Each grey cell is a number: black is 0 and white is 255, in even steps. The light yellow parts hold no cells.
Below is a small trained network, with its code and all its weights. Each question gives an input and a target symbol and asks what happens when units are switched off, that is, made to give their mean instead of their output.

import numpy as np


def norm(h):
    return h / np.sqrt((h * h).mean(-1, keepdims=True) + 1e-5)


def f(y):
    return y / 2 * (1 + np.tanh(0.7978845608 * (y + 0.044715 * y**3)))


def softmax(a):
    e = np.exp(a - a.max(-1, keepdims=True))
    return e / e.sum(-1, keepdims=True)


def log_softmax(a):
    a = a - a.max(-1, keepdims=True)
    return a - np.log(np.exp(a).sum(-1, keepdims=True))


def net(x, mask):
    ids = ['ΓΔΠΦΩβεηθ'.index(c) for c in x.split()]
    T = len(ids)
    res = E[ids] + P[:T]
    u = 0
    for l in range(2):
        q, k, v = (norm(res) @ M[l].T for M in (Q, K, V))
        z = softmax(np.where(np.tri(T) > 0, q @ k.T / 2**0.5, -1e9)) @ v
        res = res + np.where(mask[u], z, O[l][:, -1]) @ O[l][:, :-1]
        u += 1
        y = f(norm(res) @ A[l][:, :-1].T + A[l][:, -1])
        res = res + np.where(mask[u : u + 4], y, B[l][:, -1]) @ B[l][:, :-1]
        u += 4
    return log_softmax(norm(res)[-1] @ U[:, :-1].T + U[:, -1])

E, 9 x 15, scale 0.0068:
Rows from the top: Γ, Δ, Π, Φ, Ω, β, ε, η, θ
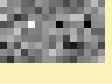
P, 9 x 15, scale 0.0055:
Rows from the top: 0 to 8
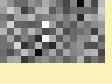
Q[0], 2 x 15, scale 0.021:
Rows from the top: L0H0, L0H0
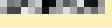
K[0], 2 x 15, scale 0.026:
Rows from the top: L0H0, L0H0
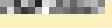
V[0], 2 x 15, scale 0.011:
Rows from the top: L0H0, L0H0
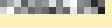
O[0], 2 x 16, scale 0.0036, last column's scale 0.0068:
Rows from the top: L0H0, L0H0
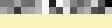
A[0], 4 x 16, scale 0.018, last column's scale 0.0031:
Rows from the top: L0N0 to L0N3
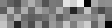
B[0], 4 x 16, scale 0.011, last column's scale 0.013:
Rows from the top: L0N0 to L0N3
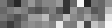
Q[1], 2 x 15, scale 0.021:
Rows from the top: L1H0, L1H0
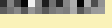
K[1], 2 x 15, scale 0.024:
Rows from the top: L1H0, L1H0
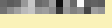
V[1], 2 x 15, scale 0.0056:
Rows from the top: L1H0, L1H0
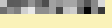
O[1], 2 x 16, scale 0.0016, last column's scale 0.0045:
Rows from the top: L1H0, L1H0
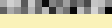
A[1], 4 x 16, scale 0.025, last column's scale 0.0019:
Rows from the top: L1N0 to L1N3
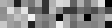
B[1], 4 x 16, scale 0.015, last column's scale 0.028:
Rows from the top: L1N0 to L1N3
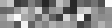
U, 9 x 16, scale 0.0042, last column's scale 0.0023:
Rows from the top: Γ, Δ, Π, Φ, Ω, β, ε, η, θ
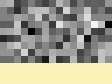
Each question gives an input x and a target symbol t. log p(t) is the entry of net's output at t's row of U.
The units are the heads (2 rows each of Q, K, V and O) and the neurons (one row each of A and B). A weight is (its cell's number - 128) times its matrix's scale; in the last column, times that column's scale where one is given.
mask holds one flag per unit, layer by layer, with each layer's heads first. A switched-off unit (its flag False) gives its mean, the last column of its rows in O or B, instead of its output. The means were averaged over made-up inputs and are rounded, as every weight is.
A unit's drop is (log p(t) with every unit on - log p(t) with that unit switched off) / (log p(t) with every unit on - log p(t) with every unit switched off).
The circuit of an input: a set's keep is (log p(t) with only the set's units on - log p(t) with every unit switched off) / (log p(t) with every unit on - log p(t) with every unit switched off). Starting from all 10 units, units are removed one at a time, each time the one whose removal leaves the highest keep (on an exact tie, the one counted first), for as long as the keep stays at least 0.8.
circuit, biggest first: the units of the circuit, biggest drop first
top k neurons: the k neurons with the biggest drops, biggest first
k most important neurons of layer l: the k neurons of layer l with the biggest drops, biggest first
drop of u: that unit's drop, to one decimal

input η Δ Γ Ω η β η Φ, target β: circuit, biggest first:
L1N0
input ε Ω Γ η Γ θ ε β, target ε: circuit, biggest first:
L0H0; L0N3; L1N2; L1N0
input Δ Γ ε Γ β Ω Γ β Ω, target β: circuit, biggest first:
L0H0; L0N1; L1N0
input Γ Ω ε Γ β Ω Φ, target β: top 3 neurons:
L1N0; L0N0; L0N1
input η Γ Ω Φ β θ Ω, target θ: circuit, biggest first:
L0H0; L0N3; L1N0
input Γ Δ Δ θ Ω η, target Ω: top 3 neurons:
L0N1; L1N0; L0N3
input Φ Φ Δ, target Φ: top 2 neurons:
L0N3; L1N0
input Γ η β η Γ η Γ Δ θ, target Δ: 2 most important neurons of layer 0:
L0N3; L0N2
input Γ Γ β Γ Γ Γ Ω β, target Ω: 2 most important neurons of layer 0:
L0N1; L0N3
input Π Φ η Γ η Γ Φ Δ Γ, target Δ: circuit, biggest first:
L0N2; L0N3; L1N0
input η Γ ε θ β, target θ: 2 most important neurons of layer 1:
L1N0; L1N1
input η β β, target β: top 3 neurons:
L0N1; L1N0; L0N3
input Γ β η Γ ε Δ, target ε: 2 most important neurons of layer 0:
L0N3; L0N2
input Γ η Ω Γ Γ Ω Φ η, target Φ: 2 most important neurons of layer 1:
L1N0; L1N3
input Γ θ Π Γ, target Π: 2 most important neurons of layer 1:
L1N1; L1N0
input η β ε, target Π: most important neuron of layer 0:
L0N1
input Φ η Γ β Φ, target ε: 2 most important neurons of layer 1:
L1N2; L1N0
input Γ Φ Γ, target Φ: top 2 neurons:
L0N3; L1N0
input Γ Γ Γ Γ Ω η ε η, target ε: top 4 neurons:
L0N3; L1N2; L1N0; L0N2
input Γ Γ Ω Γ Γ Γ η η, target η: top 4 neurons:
L0N3; L1N3; L1N0; L0N2
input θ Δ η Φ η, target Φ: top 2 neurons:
L0N3; L1N0
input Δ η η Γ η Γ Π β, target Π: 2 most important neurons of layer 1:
L1N1; L1N0
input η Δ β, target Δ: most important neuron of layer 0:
L0N3
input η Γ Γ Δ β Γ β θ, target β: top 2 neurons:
L0N1; L1N0
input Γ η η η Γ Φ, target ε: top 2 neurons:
L1N2; L0N3
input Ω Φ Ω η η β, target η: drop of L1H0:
0.0
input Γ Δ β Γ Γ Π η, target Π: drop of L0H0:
1.0
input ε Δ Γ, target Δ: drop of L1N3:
0.0
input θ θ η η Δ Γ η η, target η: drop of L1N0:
0.1
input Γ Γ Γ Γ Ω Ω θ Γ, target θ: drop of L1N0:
0.6
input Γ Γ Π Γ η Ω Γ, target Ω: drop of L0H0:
0.9
